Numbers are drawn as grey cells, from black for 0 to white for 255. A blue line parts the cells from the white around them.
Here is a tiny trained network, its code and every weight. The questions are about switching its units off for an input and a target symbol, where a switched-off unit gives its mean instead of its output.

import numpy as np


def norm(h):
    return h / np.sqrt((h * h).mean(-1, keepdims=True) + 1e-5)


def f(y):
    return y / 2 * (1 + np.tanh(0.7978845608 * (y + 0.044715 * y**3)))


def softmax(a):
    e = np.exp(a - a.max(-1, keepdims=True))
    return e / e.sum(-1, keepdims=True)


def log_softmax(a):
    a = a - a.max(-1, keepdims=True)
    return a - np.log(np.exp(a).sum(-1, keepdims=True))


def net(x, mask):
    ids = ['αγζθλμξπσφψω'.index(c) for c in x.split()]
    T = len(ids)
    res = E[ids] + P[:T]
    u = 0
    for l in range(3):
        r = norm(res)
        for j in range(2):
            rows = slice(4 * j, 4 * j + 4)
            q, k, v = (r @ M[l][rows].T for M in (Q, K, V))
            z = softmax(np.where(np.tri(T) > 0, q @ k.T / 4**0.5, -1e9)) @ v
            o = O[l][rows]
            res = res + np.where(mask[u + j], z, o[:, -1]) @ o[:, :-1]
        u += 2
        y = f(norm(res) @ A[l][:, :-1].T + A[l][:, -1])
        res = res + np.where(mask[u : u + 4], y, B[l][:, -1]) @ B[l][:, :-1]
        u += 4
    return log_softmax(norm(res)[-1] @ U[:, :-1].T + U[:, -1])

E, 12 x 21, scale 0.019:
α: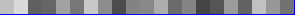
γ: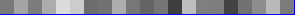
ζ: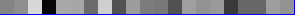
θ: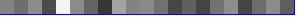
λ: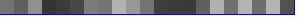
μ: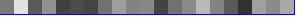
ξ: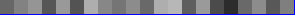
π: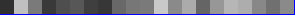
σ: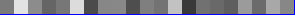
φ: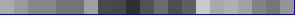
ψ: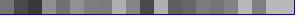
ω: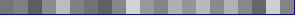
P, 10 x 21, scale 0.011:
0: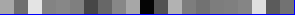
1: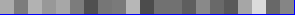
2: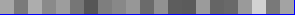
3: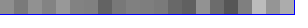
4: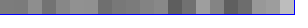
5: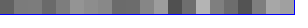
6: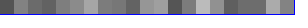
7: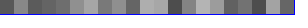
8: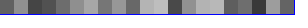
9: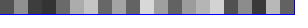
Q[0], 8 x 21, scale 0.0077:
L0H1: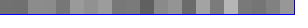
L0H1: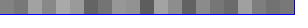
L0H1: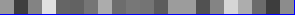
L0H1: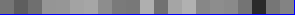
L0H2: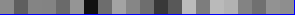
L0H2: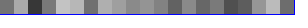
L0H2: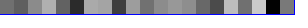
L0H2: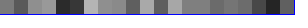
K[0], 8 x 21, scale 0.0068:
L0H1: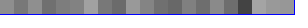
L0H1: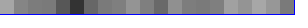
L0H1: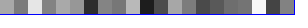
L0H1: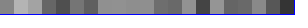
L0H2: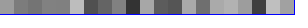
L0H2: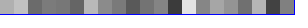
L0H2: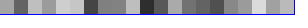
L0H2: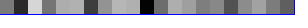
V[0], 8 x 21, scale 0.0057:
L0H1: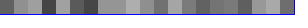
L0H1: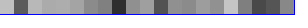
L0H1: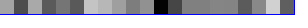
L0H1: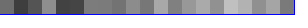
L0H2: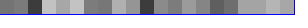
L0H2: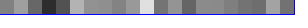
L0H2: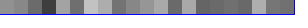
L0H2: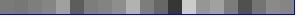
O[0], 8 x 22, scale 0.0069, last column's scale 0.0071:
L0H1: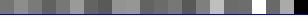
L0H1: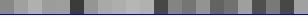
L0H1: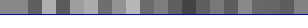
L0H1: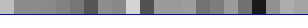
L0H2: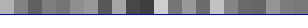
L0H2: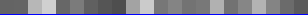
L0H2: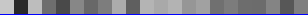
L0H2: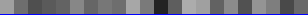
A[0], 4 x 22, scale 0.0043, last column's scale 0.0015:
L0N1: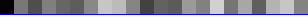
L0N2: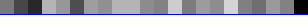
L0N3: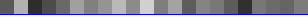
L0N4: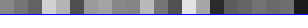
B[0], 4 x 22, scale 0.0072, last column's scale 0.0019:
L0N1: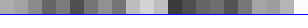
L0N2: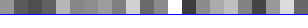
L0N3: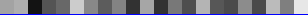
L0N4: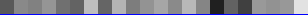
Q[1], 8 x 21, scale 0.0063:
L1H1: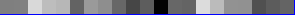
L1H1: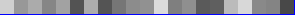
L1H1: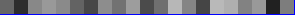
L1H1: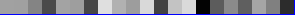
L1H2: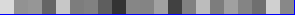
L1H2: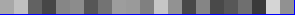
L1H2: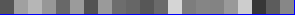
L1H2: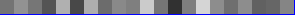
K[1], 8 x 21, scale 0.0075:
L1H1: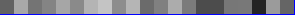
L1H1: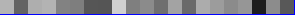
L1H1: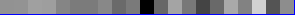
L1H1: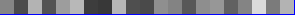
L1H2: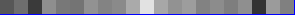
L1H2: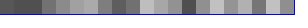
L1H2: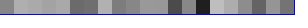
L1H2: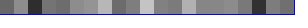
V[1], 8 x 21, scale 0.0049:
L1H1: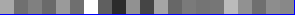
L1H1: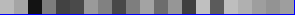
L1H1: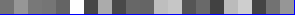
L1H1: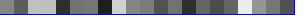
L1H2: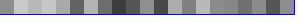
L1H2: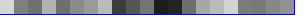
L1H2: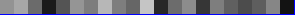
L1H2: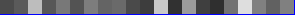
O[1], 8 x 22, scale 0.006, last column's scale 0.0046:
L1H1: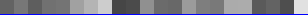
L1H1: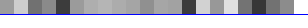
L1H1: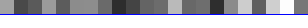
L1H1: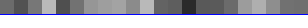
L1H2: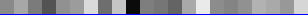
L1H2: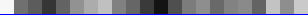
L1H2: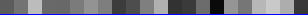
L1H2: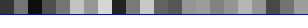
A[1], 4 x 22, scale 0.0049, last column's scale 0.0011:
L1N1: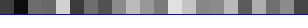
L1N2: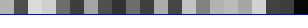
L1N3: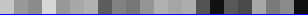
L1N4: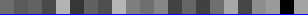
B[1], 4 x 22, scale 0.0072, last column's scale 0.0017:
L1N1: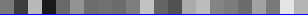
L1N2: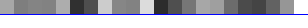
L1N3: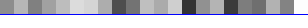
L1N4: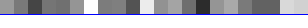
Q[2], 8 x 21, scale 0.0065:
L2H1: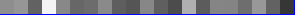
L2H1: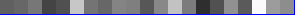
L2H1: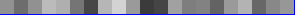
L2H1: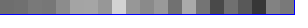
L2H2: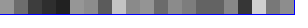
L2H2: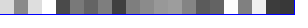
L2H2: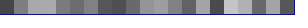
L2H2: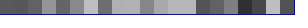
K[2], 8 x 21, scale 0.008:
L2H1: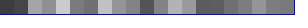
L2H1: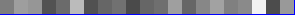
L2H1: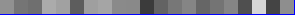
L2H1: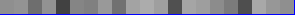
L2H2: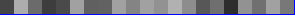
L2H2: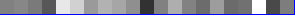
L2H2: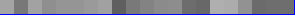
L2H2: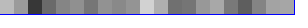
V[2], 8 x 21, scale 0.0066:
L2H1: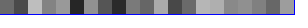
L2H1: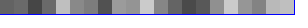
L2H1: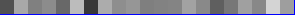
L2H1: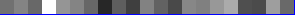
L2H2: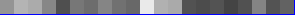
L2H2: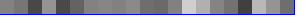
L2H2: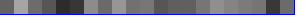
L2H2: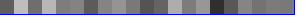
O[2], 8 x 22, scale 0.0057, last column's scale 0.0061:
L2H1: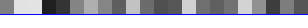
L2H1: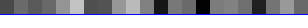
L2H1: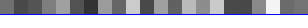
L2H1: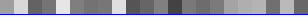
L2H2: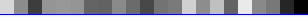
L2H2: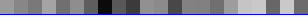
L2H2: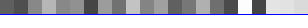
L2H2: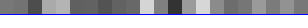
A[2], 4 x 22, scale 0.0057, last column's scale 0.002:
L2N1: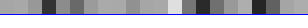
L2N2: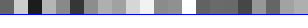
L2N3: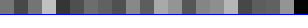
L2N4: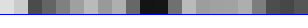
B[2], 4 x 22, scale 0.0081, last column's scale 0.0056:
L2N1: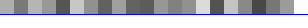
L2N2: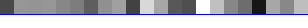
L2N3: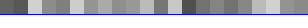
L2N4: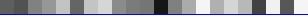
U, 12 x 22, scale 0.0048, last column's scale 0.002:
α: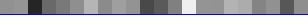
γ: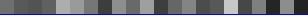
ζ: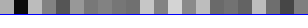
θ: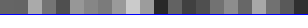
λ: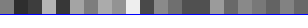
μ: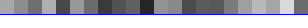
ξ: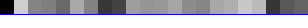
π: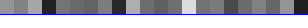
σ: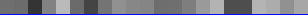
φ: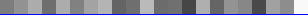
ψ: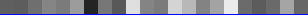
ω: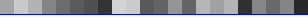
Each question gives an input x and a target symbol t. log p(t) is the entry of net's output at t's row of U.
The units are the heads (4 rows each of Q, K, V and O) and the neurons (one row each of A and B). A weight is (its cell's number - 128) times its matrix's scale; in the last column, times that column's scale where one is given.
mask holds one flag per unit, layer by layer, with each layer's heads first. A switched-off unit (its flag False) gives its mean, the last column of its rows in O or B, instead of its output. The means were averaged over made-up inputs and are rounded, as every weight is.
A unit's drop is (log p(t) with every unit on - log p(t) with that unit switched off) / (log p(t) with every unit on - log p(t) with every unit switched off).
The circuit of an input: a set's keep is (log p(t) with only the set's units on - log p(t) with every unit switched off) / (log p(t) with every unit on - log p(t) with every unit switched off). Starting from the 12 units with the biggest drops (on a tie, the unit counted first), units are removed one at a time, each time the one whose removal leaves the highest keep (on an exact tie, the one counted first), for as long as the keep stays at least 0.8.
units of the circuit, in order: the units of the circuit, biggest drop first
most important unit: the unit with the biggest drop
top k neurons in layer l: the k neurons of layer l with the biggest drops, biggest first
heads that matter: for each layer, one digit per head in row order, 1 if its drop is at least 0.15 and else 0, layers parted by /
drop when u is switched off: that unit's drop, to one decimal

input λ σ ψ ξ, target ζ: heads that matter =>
01 / 00 / 00
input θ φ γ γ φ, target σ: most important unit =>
L2H1
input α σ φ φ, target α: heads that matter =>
10 / 01 / 00
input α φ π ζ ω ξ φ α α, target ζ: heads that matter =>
01 / 00 / 00
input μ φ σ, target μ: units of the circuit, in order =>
L1H1; L2N4
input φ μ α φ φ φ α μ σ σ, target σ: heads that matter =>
10 / 00 / 10
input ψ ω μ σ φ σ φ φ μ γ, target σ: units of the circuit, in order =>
L2H1; L1H1
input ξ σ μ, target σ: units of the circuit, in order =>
L0H1; L2H1
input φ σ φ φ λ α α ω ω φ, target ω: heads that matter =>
00 / 01 / 00
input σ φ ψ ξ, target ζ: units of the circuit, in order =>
L0H2; L2N4
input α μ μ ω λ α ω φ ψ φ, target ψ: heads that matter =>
00 / 01 / 00
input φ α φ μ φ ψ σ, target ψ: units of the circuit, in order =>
L1H2; L0H1
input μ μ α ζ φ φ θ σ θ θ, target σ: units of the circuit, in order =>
L0H1; L2H1
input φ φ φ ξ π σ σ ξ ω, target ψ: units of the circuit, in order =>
L0N2; L0H1
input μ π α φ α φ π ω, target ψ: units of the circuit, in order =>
L0H1; L1H2
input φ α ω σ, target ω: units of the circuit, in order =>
L1H2; L0H1
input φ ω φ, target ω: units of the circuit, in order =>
L1H2
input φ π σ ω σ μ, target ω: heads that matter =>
10 / 11 / 00
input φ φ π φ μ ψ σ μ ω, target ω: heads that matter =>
00 / 11 / 00
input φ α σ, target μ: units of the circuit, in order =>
L1H1
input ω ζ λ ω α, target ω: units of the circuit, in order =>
L1H2; L0H1
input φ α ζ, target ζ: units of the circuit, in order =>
L0H2; L2H1
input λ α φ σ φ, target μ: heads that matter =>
10 / 10 / 00
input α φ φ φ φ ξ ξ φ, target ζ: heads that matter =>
01 / 00 / 10
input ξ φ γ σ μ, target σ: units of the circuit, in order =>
L2H1; L0H1
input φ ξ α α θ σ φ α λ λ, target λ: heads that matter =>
10 / 00 / 01
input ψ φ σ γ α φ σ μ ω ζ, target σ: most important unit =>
L2H2
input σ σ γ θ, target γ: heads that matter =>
01 / 00 / 00
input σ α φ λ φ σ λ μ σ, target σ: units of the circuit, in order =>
L2H1; L0H1; L0H2
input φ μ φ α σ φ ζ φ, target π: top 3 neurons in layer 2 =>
L2N4; L2N2; L2N1
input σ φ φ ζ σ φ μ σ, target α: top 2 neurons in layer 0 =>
L0N1; L0N4
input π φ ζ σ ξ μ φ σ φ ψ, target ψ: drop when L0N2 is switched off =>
0.1
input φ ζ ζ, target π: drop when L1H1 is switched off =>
0.5
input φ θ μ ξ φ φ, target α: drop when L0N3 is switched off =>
0.2
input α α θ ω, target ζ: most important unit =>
L0H2
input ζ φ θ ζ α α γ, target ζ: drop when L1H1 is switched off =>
0.0
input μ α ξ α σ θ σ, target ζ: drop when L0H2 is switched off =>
0.9
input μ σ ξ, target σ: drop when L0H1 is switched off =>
0.3
